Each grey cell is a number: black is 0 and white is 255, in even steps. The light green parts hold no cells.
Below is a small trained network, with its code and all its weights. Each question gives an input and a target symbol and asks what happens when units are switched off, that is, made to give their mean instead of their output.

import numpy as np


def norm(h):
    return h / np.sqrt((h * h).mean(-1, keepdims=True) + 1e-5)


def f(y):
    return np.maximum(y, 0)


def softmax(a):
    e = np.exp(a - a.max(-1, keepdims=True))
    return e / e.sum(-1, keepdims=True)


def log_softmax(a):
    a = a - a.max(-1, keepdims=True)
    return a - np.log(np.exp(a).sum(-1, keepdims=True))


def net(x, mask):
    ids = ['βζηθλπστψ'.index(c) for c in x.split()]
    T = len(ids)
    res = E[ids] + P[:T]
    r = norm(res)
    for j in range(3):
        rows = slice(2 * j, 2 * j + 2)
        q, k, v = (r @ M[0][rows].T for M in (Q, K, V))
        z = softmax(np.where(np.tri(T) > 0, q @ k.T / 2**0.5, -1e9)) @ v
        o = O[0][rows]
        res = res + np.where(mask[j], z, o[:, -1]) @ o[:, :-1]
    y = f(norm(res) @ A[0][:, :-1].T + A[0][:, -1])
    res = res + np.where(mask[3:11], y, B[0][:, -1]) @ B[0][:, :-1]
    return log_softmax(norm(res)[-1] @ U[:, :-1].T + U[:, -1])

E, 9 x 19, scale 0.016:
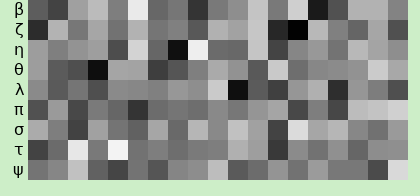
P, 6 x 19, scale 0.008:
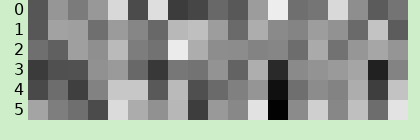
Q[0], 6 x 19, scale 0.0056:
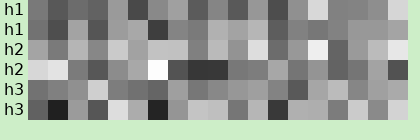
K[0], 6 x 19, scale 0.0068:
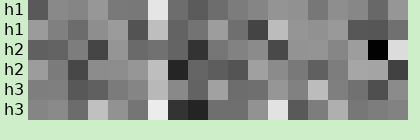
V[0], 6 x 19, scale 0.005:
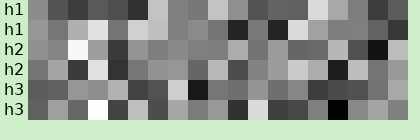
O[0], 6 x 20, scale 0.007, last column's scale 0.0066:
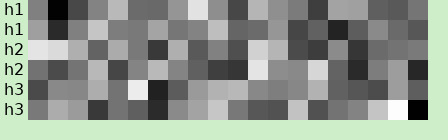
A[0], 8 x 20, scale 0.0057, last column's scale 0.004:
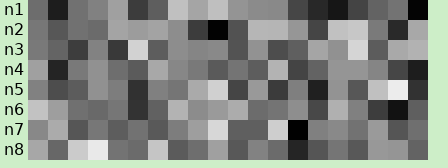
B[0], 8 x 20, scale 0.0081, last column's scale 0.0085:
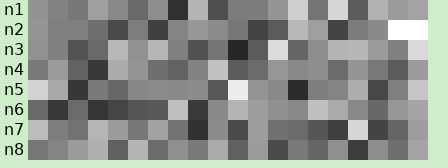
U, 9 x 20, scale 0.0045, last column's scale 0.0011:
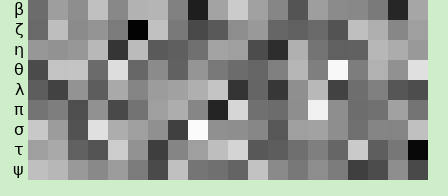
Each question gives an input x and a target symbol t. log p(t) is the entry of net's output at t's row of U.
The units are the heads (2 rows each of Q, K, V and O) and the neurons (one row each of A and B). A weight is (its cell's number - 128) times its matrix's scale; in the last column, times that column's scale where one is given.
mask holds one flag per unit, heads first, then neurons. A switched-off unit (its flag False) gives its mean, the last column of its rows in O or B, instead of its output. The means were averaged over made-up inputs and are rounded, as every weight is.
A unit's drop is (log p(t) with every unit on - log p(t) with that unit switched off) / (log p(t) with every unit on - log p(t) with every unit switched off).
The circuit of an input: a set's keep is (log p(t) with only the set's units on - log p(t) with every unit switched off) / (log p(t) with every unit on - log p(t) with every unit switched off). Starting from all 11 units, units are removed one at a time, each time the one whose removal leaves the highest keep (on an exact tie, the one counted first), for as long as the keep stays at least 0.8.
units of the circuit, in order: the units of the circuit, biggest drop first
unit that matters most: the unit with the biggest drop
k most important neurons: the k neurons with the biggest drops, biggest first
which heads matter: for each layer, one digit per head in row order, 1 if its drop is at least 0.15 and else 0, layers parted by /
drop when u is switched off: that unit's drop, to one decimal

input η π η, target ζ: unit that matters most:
h3
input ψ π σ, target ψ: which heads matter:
010
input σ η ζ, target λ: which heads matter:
101
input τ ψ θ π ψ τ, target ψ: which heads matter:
010
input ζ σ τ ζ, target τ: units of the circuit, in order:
(h3, h2)
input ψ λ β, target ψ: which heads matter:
010
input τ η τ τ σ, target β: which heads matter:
101
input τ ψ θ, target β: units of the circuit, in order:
(h3, h1, n2)
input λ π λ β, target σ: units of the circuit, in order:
(h1, n1)
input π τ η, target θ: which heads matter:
100
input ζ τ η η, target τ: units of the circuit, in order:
(h3, h2, n5)
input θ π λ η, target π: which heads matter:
111
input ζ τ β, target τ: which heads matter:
011
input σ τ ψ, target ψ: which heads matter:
010
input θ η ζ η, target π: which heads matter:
101
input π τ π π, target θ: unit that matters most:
h1
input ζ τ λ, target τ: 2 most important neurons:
(n5, n2)
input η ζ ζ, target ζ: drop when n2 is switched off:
0.2
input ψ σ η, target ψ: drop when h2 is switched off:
0.9
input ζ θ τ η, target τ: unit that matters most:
h2
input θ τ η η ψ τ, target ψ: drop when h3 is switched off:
0.1
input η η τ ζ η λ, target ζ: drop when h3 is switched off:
0.8
